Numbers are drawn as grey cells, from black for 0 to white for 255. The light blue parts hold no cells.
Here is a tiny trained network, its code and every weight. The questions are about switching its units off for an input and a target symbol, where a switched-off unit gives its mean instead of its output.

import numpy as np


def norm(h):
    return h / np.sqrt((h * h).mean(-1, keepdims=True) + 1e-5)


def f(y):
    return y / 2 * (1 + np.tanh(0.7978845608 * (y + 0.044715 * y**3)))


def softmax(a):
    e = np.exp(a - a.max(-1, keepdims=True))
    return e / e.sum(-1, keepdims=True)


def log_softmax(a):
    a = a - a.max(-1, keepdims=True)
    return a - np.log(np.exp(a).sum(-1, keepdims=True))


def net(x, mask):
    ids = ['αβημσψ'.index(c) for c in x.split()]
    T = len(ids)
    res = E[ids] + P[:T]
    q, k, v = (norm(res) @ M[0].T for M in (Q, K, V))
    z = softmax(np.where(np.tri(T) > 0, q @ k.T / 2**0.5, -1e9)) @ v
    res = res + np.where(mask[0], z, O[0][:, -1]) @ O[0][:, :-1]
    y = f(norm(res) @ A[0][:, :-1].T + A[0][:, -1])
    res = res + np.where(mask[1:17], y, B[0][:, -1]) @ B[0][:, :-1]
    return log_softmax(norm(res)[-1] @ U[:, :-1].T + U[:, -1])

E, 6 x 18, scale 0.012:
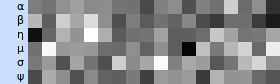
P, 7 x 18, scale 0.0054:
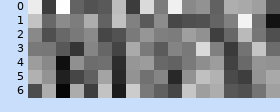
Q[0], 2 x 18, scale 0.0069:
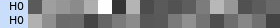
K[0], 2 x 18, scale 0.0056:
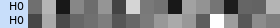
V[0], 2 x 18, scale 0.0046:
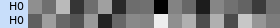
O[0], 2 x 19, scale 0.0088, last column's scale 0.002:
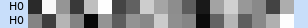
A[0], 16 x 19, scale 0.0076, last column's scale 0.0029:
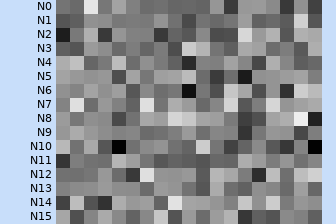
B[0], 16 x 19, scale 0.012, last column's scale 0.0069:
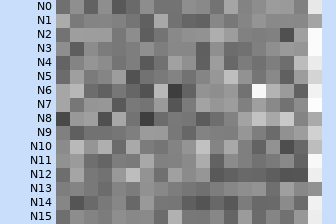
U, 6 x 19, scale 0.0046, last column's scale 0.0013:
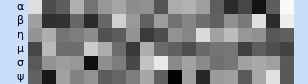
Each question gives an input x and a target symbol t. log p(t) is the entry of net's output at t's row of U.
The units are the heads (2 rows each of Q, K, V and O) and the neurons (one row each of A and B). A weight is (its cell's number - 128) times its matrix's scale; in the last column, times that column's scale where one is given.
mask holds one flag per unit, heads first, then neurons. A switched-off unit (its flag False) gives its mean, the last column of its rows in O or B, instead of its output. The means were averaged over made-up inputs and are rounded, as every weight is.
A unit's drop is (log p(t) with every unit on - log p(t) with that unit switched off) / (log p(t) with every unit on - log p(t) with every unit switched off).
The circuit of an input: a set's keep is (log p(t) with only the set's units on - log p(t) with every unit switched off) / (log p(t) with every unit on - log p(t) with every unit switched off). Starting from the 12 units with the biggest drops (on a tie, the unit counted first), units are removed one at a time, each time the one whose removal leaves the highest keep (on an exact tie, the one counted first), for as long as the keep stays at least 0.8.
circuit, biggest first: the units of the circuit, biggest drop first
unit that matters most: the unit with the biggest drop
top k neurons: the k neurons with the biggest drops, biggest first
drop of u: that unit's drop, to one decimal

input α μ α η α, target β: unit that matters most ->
N4
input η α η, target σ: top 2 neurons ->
(N2, N6)
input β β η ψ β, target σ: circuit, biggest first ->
(H0, N0)
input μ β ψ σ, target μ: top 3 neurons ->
(N12, N8, N6)
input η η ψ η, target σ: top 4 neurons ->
(N2, N11, N6, N0)
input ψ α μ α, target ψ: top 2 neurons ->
(N15, N11)
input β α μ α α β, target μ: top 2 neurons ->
(N6, N7)
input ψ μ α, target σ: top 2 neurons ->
(N6, N3)
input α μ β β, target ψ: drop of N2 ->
0.1
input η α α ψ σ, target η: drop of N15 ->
0.1
